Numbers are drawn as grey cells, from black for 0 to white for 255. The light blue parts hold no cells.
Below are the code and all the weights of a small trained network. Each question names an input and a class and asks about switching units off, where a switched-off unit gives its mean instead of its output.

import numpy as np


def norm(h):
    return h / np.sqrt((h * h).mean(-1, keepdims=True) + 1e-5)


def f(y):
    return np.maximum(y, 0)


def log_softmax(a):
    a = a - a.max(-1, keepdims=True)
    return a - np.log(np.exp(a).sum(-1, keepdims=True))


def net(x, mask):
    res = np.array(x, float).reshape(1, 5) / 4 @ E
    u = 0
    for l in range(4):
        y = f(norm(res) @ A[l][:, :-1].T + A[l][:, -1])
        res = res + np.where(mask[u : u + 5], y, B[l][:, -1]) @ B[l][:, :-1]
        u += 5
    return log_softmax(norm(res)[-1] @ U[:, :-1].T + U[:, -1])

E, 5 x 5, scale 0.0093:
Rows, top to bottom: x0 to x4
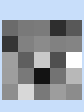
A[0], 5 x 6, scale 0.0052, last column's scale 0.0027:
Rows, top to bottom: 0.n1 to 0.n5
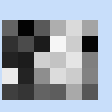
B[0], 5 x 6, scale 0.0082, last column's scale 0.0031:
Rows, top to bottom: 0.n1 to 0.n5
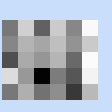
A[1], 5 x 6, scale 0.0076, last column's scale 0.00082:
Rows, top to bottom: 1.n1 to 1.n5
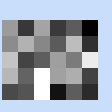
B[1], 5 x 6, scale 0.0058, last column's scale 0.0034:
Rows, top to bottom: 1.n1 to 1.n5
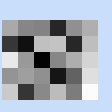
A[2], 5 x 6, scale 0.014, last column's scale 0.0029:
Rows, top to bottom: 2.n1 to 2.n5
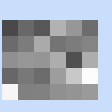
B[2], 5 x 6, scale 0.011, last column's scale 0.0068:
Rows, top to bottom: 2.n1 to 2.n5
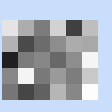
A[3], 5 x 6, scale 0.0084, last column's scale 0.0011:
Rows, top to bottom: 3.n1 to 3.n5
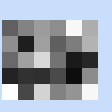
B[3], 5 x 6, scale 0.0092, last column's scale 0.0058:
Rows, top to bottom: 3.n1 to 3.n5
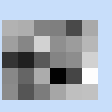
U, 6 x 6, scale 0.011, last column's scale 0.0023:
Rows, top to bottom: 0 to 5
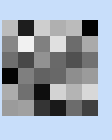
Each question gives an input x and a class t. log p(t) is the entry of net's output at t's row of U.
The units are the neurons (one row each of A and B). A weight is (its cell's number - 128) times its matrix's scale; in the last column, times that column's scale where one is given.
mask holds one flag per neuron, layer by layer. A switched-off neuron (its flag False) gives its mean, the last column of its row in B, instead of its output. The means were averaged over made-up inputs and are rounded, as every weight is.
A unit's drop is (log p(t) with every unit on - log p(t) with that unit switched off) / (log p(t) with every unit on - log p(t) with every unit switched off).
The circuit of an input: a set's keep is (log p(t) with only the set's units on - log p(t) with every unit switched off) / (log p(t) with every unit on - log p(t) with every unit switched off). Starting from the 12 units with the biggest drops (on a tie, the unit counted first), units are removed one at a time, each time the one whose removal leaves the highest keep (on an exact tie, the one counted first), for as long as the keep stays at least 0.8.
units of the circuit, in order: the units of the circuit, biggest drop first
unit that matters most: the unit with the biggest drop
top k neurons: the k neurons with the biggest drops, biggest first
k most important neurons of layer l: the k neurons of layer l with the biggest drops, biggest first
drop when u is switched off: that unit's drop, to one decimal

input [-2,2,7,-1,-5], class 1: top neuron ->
0.n1
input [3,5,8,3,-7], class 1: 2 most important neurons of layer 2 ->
2.n4, 2.n5
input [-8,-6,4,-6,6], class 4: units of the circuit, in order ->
0.n4, 2.n5
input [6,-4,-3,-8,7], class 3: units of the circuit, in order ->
3.n3, 2.n3
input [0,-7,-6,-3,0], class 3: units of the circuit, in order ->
2.n3, 2.n1
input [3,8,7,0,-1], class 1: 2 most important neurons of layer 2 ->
2.n4, 2.n5
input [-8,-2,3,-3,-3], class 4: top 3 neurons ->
0.n4, 2.n5, 1.n3
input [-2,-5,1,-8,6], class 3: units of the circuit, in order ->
2.n3, 3.n3
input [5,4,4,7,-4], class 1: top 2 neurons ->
0.n1, 2.n4
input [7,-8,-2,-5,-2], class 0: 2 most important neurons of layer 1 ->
1.n5, 1.n1
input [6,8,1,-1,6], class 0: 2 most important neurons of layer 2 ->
2.n4, 2.n2
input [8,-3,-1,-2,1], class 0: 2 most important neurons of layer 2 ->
2.n3, 2.n4
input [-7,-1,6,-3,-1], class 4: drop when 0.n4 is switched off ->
0.8
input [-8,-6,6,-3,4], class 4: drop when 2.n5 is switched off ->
0.3
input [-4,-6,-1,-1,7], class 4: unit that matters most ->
2.n5
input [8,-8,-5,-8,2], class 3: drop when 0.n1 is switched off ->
-0.2
